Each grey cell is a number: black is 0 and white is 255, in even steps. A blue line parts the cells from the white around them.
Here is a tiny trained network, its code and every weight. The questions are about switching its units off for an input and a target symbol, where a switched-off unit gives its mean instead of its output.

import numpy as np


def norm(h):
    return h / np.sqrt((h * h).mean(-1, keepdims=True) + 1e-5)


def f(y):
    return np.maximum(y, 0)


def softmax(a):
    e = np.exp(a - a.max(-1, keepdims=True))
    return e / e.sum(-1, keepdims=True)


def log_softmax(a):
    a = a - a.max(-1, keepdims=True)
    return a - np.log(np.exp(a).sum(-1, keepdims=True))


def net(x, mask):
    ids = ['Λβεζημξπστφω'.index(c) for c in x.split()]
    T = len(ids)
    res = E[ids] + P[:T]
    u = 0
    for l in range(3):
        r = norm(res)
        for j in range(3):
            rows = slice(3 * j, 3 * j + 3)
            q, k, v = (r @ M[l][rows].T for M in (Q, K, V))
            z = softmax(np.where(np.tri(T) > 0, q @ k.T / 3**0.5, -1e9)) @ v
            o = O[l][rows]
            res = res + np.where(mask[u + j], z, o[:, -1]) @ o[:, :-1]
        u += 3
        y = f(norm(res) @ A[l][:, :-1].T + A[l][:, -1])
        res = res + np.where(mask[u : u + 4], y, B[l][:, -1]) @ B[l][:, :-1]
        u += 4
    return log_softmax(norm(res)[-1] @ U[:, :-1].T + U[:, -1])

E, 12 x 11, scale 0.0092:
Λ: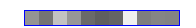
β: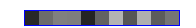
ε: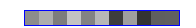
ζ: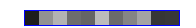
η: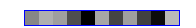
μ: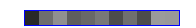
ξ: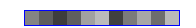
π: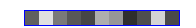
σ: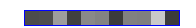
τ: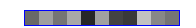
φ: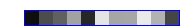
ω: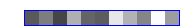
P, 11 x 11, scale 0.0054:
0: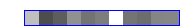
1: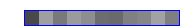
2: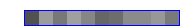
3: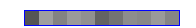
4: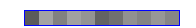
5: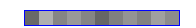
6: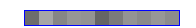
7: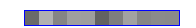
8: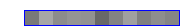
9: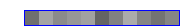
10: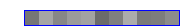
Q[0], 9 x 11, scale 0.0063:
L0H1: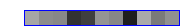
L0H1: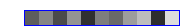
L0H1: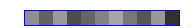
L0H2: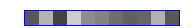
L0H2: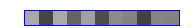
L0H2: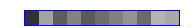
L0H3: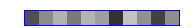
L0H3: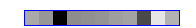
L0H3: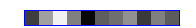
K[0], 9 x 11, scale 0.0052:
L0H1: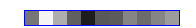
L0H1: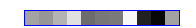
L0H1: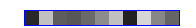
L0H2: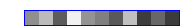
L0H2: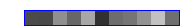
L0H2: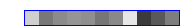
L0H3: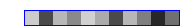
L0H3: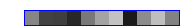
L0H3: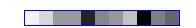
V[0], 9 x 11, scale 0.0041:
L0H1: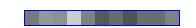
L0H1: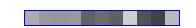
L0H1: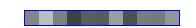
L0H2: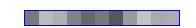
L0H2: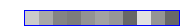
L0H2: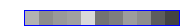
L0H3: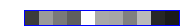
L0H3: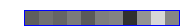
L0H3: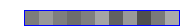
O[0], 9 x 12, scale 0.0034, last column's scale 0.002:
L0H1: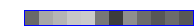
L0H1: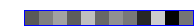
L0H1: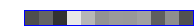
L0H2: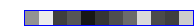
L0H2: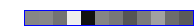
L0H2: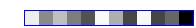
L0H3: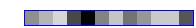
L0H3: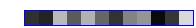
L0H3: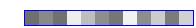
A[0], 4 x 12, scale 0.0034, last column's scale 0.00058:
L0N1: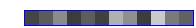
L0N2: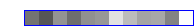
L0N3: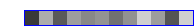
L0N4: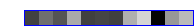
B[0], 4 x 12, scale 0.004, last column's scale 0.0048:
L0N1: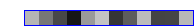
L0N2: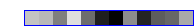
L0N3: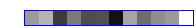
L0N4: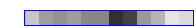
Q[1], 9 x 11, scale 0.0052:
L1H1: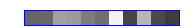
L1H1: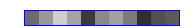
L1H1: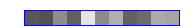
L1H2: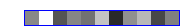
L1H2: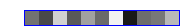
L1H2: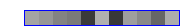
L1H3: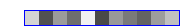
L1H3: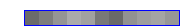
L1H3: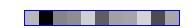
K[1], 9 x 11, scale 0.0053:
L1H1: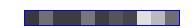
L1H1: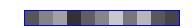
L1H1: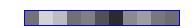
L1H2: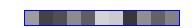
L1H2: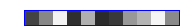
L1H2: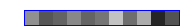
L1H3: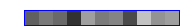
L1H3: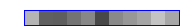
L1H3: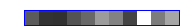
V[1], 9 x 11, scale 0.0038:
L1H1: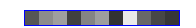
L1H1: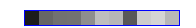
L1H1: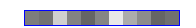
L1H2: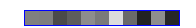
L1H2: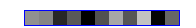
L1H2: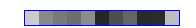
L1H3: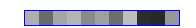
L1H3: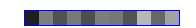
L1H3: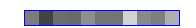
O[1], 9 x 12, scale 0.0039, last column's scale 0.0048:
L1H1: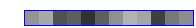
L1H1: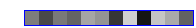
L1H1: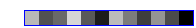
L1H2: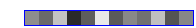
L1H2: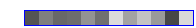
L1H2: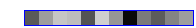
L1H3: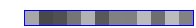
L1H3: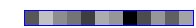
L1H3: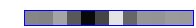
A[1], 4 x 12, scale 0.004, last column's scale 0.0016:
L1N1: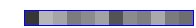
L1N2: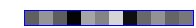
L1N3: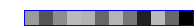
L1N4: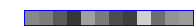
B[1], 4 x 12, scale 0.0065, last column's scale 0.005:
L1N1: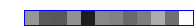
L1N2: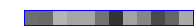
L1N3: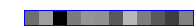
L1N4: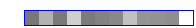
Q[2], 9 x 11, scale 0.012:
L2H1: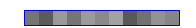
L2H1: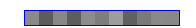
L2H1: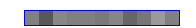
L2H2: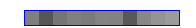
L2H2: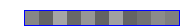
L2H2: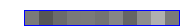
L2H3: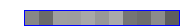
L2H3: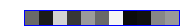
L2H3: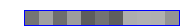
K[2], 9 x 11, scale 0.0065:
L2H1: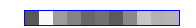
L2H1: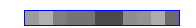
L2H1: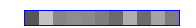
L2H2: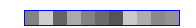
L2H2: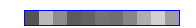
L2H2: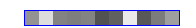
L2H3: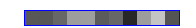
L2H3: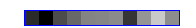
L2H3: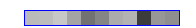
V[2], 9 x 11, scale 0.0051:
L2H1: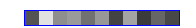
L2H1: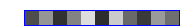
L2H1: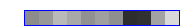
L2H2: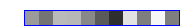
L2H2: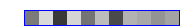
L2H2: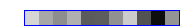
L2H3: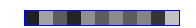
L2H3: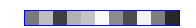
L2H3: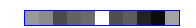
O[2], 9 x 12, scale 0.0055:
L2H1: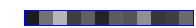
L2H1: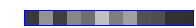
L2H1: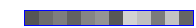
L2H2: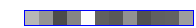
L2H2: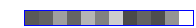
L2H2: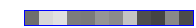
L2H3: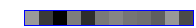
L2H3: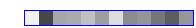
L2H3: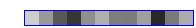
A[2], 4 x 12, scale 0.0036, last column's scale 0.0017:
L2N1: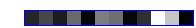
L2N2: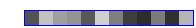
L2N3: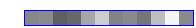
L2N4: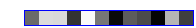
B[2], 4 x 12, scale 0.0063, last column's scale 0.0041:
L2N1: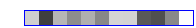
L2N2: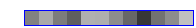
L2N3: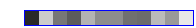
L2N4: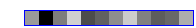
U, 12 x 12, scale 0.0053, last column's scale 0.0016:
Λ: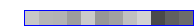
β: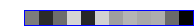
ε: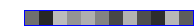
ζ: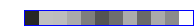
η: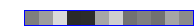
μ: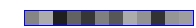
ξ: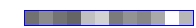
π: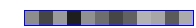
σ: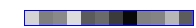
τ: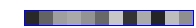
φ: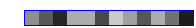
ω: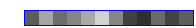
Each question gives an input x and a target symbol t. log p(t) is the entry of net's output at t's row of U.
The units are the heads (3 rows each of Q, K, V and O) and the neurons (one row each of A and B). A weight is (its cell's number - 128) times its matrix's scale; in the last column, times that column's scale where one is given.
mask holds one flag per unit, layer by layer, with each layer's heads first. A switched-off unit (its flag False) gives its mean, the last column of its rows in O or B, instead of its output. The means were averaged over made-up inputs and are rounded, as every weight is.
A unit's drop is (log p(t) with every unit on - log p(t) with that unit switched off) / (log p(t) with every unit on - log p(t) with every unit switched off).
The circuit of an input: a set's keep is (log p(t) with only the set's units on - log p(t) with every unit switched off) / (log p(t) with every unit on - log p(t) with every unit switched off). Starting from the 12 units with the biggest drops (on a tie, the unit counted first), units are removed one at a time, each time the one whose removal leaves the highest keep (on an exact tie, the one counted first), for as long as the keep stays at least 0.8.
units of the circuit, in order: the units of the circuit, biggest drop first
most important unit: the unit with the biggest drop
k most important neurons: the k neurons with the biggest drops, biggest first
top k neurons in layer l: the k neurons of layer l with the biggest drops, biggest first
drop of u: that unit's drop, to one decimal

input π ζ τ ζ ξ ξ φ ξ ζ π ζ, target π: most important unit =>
L1H2
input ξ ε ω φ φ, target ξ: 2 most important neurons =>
[L0N3; L0N1]
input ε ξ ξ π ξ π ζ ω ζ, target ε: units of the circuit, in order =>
[L2N4; L2H2]
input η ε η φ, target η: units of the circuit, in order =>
[L2H2; L1H1]
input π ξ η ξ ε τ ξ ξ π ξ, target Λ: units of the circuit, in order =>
[L2H3; L0H2]
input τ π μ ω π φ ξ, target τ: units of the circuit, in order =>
[L2H1; L2H2; L1H3]
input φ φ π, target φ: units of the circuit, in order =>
[L1H2; L2H3]
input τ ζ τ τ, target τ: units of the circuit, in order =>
[L2H2; L1H2]
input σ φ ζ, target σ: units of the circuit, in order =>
[L2H1; L0H1; L0N4]
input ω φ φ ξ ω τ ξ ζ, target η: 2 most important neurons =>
[L1N3; L0N2]
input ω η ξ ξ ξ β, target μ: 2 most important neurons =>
[L1N4; L0N3]
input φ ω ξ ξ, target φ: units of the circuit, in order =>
[L1H2; L2H1]
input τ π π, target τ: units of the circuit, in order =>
[L0H1; L2H2; L1H2]
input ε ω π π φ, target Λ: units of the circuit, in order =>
[L2H3]
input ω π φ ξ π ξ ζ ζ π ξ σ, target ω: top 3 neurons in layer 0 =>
[L0N1; L0N2; L0N4]
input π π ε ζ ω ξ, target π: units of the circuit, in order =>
[L1H2; L2H1]
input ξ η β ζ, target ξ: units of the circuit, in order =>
[L2H1; L0H2; L1H3]
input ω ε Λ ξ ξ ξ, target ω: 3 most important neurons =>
[L1N3; L2N2; L0N2]
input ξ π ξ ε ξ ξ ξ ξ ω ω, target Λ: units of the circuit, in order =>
[L2H3; L0H2]
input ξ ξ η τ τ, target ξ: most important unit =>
L2H1
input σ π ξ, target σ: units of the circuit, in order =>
[L2H1; L0N1]
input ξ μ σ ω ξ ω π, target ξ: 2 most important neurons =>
[L0N3; L0N2]
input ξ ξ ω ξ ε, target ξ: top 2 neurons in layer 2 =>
[L2N3; L2N1]
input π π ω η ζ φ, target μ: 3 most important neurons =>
[L0N3; L1N4; L0N2]
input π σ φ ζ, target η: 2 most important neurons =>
[L2N1; L0N1]
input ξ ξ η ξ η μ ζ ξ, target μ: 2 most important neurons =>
[L1N4; L0N3]
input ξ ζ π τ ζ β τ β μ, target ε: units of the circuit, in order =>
[L2N4]
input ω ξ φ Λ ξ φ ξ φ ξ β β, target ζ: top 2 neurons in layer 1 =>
[L1N4; L1N2]
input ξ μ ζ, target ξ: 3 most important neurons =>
[L0N3; L0N1; L2N3]
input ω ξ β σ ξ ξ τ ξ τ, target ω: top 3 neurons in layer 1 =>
[L1N3; L1N4; L1N1]
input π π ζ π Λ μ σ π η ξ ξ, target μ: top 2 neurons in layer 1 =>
[L1N4; L1N1]
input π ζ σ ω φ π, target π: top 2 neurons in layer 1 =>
[L1N2; L1N4]
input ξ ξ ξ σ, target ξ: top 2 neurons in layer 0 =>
[L0N1; L0N3]
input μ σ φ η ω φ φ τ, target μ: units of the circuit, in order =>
[L2H3]
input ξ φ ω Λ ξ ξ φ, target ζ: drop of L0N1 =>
-0.1
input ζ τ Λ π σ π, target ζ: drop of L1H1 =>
0.2
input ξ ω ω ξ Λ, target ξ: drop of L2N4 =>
0.0
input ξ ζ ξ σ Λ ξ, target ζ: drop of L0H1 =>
0.2
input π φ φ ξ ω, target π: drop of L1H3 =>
0.1
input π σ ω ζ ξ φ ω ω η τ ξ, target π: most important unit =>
L1H2
